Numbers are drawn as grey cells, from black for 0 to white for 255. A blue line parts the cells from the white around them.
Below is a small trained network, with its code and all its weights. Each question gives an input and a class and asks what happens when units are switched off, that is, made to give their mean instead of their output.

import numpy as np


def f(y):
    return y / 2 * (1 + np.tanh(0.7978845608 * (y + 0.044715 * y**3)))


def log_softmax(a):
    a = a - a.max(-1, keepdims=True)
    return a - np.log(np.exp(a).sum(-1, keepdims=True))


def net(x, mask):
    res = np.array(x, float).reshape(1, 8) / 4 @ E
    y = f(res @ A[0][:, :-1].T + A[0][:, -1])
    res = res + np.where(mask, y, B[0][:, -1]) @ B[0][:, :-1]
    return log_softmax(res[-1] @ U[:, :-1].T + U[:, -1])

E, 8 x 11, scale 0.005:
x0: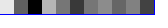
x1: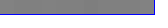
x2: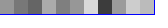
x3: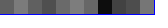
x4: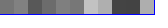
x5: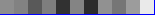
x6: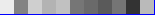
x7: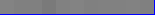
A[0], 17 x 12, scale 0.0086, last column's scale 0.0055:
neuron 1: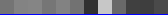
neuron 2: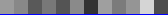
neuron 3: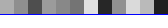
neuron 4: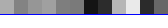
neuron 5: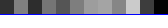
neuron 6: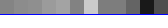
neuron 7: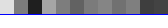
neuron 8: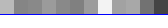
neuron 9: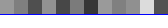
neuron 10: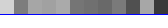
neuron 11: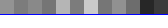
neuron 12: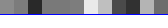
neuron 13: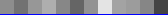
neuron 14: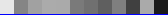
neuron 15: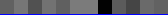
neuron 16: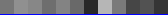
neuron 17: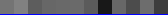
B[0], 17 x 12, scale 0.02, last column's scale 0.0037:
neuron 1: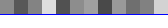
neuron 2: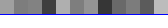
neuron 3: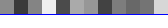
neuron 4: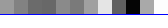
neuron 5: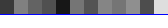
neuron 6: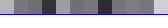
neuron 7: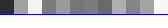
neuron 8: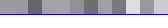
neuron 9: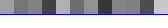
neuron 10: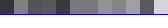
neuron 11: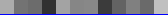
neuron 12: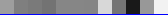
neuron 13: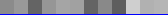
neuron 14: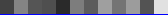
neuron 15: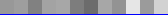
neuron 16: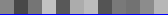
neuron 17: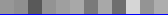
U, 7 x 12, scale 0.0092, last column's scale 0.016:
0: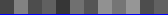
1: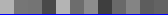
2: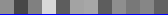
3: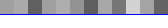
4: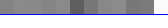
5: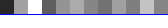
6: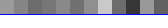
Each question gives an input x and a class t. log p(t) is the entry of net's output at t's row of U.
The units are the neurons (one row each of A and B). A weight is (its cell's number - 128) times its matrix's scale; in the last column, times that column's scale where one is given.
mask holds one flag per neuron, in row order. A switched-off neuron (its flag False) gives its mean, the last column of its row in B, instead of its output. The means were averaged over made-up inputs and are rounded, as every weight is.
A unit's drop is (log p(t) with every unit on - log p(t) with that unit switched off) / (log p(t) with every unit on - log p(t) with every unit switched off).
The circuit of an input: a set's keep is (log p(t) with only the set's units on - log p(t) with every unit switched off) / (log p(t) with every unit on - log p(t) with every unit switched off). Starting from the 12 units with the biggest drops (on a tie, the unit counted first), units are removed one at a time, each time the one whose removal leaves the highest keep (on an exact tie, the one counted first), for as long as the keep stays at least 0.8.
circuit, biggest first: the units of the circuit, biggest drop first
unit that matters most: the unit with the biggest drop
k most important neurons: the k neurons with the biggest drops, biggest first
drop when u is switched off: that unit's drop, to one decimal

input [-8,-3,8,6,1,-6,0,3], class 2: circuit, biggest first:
(neuron 3)
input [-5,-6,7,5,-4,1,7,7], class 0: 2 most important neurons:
(neuron 14; neuron 10)
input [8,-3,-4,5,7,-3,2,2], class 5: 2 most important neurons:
(neuron 7; neuron 4)
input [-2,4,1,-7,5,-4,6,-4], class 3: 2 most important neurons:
(neuron 8; neuron 13)
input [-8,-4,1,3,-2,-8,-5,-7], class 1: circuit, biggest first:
(neuron 6; neuron 11)
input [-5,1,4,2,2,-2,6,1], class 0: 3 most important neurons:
(neuron 7; neuron 14; neuron 10)
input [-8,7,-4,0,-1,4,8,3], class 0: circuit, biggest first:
(neuron 14; neuron 10)
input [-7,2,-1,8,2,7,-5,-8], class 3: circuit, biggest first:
(neuron 15; neuron 17)
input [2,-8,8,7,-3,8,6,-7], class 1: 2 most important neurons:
(neuron 9; neuron 2)
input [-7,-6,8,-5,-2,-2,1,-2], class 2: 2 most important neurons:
(neuron 3; neuron 7)
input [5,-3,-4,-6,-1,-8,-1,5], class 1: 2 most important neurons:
(neuron 6; neuron 11)
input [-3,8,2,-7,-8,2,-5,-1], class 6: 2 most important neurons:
(neuron 4; neuron 15)
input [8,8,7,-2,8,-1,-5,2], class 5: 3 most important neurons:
(neuron 7; neuron 4; neuron 1)
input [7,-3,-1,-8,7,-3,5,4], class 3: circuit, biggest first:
(neuron 8)
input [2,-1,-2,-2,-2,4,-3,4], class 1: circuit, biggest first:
(neuron 9; neuron 2)
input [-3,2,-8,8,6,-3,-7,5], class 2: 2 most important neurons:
(neuron 1; neuron 16)
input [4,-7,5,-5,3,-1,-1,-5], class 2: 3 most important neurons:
(neuron 3; neuron 15; neuron 4)
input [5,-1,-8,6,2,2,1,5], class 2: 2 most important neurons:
(neuron 1; neuron 16)
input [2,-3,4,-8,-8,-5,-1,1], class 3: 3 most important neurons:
(neuron 8; neuron 13; neuron 12)
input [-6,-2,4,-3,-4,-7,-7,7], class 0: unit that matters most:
neuron 5
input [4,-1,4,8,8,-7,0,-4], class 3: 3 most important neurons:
(neuron 15; neuron 17; neuron 4)
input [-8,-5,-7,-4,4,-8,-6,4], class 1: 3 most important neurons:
(neuron 6; neuron 11; neuron 7)
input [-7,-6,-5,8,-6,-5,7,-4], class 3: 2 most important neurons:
(neuron 15; neuron 17)
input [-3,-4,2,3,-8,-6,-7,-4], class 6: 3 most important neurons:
(neuron 4; neuron 14; neuron 10)
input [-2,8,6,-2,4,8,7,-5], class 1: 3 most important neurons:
(neuron 9; neuron 2; neuron 5)
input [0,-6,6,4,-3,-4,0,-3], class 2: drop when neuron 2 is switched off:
0.1
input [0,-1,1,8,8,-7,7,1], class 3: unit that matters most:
neuron 15
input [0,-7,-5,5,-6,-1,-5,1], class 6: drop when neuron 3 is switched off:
0.2
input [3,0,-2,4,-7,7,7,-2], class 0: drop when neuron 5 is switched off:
-0.1
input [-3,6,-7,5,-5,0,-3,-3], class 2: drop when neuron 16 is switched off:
0.2
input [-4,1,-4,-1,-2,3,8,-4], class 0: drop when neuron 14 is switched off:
0.1
